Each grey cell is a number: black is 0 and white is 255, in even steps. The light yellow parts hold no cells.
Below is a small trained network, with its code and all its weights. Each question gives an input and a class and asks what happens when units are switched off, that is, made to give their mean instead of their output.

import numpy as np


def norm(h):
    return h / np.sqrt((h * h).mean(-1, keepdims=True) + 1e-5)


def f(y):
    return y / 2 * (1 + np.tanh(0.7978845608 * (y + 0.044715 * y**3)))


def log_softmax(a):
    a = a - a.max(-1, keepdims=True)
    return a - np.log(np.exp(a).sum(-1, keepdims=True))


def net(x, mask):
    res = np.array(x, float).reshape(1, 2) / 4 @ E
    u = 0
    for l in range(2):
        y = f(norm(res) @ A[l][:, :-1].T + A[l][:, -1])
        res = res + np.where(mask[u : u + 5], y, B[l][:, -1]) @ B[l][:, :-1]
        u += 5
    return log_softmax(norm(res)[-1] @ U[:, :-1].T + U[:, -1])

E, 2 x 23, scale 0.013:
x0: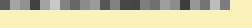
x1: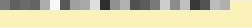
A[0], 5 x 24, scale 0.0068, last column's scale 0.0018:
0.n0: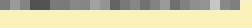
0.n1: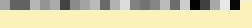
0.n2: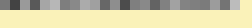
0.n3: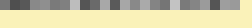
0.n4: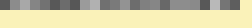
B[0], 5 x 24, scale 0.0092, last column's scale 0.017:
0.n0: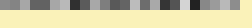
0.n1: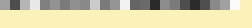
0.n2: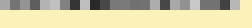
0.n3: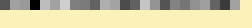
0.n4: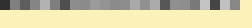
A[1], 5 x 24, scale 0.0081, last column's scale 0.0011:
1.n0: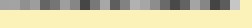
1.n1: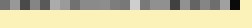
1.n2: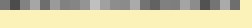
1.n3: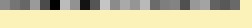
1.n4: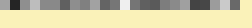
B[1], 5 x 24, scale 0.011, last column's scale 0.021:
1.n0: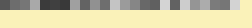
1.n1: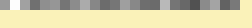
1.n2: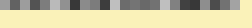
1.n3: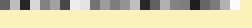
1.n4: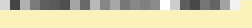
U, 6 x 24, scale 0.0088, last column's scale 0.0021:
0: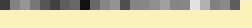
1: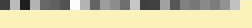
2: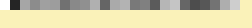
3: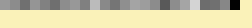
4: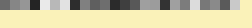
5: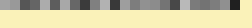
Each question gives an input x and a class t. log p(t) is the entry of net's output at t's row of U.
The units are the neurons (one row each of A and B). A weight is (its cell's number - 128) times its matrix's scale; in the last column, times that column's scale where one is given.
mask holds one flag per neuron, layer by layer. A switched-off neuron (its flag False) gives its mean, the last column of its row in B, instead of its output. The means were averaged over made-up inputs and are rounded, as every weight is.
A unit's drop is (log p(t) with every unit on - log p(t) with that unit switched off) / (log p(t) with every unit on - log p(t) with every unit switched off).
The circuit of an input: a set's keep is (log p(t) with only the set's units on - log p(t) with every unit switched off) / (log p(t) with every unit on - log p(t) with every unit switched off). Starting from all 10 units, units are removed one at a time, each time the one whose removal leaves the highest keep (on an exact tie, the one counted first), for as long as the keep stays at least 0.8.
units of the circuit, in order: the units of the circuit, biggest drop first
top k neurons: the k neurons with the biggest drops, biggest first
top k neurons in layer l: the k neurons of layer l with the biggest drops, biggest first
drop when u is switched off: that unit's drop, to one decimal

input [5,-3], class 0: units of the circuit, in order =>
(1.n3, 0.n1)
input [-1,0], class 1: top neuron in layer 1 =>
(1.n4)
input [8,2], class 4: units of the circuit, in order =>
(0.n1, 1.n4, 1.n3)
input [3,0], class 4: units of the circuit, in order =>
(0.n1, 1.n3, 1.n4)
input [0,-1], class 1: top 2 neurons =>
(0.n1, 0.n2)
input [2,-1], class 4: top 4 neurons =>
(0.n1, 1.n3, 1.n4, 1.n0)
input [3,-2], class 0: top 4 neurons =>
(1.n3, 0.n1, 0.n2, 1.n4)
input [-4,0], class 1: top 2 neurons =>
(0.n3, 0.n1)
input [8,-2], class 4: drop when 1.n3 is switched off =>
0.2
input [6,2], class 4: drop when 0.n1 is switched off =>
0.6
